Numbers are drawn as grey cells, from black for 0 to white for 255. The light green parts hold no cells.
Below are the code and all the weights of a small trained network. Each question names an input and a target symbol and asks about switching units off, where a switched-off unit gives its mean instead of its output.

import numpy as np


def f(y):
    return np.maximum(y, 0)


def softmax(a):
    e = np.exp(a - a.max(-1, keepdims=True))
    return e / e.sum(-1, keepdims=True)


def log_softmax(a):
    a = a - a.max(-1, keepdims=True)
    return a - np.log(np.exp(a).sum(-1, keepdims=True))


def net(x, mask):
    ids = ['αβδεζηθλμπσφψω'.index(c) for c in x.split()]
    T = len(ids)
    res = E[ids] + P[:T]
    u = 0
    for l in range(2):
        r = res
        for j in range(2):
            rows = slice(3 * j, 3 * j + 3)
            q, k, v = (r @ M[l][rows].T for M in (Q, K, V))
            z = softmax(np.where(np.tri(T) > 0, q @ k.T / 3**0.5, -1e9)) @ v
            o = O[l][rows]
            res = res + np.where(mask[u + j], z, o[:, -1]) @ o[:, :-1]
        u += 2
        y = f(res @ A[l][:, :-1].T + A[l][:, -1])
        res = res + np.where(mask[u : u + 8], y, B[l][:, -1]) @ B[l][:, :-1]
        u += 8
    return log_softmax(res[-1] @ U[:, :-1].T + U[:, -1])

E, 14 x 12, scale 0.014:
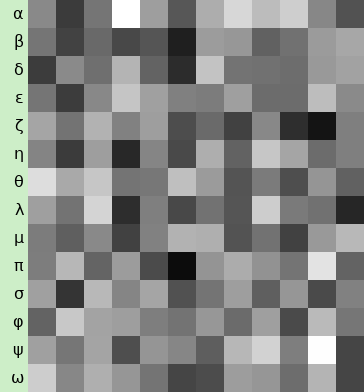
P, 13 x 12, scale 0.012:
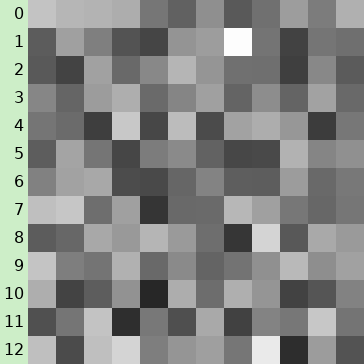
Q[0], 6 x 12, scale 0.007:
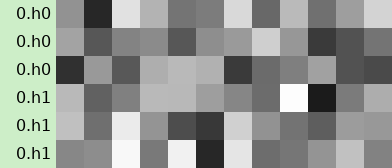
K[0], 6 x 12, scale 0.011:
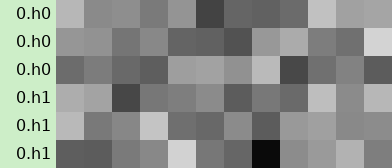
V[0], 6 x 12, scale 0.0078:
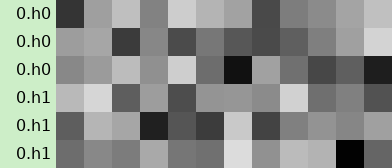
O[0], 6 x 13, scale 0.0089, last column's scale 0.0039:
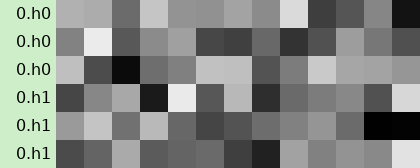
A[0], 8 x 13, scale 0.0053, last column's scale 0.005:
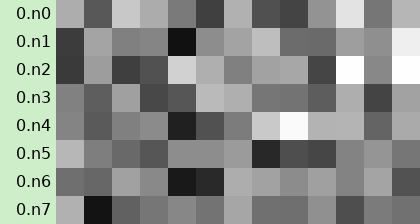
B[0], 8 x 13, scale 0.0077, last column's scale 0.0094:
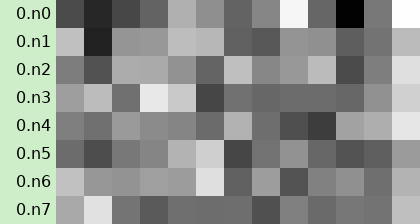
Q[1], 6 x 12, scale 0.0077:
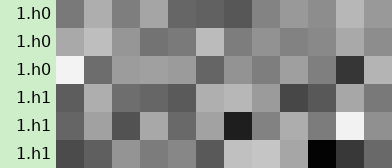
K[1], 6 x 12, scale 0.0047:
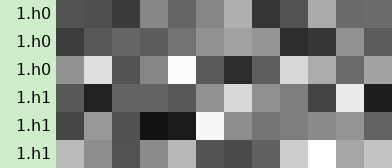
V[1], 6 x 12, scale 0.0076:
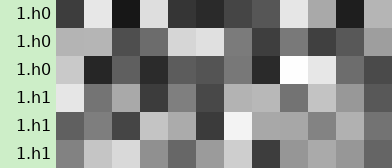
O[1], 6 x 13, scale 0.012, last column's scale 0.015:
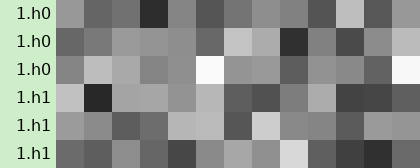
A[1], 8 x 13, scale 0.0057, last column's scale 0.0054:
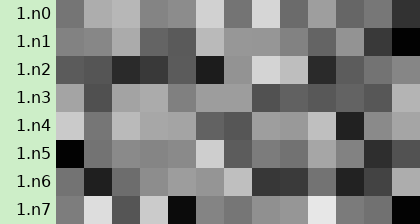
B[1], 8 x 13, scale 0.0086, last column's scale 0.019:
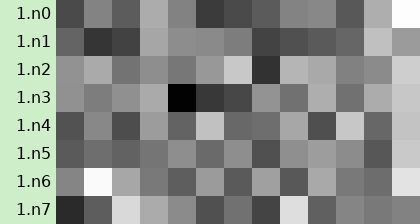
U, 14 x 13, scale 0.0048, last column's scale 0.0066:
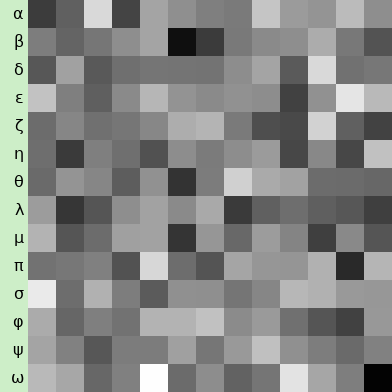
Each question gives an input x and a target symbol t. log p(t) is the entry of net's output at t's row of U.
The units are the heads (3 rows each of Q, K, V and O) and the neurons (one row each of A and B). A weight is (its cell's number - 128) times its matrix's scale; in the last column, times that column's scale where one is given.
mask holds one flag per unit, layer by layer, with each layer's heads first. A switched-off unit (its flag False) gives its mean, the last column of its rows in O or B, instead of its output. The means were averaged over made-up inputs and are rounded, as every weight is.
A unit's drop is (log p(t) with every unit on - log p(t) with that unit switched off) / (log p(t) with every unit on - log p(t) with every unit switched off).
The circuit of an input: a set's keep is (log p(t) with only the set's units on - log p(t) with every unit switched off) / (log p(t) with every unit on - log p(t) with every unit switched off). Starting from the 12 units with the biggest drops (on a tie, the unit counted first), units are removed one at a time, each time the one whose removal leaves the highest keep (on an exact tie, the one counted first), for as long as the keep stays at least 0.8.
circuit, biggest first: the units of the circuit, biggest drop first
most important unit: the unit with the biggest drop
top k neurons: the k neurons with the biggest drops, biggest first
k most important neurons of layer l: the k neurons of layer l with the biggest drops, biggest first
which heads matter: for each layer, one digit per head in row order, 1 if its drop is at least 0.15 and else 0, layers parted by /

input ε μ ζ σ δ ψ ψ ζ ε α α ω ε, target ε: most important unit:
1.h1
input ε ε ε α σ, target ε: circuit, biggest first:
(1.h1; 0.h1; 1.n5)
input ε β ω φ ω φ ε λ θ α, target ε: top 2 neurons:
(1.n5; 0.n7)
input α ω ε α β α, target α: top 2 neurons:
(0.n3; 1.n7)
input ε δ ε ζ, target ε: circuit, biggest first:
(1.h1; 0.h1; 0.h0)
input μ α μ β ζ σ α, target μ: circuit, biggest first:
(0.h0; 1.h0)
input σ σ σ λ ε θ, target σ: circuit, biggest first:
(1.h1; 1.n3; 0.h0)
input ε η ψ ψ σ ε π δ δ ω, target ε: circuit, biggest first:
(0.h1; 1.h1; 1.n5; 0.h0)
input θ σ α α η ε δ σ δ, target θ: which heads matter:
10 / 10
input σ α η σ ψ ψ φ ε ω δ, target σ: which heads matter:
01 / 01
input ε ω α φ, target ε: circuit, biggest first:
(1.h1; 0.h1; 0.h0)
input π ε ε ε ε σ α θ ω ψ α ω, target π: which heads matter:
11 / 11
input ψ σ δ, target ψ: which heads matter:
01 / 01
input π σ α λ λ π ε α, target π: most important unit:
0.h1
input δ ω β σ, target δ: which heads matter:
11 / 11
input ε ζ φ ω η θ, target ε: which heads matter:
11 / 11
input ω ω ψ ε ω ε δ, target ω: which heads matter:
10 / 11
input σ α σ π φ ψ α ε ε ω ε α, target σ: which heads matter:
01 / 01
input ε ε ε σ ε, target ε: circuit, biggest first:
(1.h1; 0.h1)
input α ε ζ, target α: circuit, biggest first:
(0.h1)
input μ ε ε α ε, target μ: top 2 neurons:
(1.n2; 1.n4)
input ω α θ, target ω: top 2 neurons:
(1.n6; 0.n0)
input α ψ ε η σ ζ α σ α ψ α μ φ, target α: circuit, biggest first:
(0.h1; 1.h0; 0.h0)
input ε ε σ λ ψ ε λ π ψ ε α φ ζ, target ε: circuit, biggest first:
(0.h1; 1.h1)
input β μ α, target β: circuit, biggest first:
(0.h0; 1.h0)
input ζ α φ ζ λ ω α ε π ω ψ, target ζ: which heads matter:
11 / 11
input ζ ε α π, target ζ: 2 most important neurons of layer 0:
(0.n5; 0.n4)
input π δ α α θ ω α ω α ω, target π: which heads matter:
11 / 10
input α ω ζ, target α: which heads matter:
01 / 10
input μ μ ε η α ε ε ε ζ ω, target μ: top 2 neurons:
(0.n0; 1.n2)
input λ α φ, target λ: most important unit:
1.n1
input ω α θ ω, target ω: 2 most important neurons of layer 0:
(0.n0; 0.n5)
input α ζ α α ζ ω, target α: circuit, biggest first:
(0.h1; 0.h0)
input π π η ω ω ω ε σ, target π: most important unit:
0.h1
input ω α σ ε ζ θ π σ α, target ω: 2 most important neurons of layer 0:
(0.n0; 0.n5)
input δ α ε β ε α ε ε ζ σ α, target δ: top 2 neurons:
(0.n4; 0.n0)
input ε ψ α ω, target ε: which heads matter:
01 / 01
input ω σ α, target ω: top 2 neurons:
(0.n0; 1.n6)
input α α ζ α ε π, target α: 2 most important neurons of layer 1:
(1.n7; 1.n4)
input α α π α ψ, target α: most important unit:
0.h1
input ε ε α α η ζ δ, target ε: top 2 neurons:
(1.n5; 0.n6)
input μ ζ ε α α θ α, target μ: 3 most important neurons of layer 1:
(1.n2; 1.n4; 1.n6)
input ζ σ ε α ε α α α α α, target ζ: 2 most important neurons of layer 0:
(0.n4; 0.n5)
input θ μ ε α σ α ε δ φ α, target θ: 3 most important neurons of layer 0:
(0.n0; 0.n4; 0.n5)
